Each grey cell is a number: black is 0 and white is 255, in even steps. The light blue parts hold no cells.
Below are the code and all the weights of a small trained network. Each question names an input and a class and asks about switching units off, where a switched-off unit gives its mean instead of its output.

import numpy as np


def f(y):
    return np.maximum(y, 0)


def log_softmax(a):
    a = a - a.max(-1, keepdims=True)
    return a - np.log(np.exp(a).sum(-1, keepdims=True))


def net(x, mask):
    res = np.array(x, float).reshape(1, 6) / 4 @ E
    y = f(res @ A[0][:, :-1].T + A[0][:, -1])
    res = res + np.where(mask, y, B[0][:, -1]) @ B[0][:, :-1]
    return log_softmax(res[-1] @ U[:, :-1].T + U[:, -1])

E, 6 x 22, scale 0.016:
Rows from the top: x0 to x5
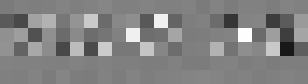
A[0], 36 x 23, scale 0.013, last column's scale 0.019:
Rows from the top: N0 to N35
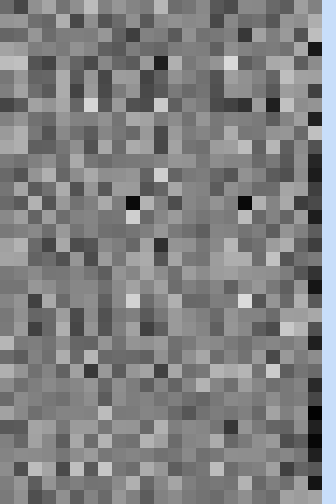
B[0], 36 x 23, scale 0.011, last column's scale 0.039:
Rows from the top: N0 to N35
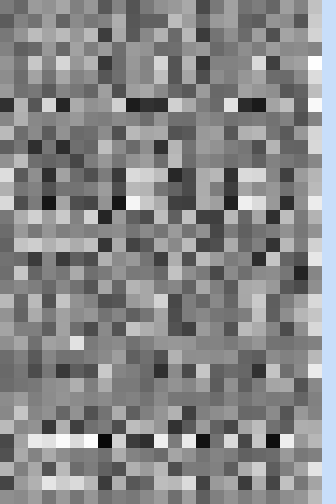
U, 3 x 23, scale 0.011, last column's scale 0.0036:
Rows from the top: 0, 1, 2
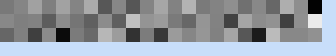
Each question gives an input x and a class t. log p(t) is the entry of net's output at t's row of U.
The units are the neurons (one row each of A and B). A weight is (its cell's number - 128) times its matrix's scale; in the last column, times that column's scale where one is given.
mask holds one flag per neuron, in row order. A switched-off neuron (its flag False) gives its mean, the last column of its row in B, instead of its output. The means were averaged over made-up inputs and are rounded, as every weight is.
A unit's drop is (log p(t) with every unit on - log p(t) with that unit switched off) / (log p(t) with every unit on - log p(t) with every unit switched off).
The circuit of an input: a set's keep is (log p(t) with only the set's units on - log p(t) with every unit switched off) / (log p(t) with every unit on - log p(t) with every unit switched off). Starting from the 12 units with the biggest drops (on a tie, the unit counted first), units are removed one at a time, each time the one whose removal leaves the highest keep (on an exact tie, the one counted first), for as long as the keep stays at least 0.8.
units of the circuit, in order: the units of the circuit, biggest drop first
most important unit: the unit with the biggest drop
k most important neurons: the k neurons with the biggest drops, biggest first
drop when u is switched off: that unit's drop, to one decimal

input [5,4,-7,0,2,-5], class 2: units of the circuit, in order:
[N7]
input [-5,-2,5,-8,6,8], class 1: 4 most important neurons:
[N23, N13, N6, N31]
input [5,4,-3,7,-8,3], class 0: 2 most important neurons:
[N31, N23]
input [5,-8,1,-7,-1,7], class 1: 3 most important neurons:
[N23, N13, N9]
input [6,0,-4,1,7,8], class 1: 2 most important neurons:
[N14, N31]
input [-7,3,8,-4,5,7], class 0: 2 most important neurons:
[N15, N34]
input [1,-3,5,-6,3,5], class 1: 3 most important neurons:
[N23, N13, N7]
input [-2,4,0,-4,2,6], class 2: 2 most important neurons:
[N7, N4]
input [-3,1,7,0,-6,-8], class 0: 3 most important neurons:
[N14, N15, N34]
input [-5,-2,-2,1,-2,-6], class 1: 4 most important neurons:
[N7, N31, N15, N34]
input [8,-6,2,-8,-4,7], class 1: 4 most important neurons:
[N23, N13, N6, N7]
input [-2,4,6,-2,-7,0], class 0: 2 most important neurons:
[N14, N15]
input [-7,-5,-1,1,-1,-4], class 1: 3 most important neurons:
[N7, N31, N9]
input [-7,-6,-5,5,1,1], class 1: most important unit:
N14
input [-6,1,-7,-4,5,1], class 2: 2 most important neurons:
[N7, N4]
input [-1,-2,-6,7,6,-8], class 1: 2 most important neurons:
[N14, N7]
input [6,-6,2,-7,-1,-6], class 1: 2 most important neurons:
[N23, N13]
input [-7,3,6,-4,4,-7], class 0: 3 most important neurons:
[N14, N15, N34]
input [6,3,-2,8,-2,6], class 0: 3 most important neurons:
[N31, N23, N9]
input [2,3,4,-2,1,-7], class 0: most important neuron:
[N14]
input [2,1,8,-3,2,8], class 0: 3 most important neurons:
[N15, N34, N14]
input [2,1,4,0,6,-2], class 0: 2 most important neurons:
[N14, N23]
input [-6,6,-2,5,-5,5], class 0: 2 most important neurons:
[N31, N0]
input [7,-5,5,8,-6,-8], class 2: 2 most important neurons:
[N26, N10]
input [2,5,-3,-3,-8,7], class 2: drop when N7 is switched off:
0.5
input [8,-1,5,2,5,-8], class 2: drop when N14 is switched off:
0.2
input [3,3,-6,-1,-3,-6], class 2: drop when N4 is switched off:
0.1
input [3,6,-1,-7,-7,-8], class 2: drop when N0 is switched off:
0.0
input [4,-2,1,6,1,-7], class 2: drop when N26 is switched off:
0.1
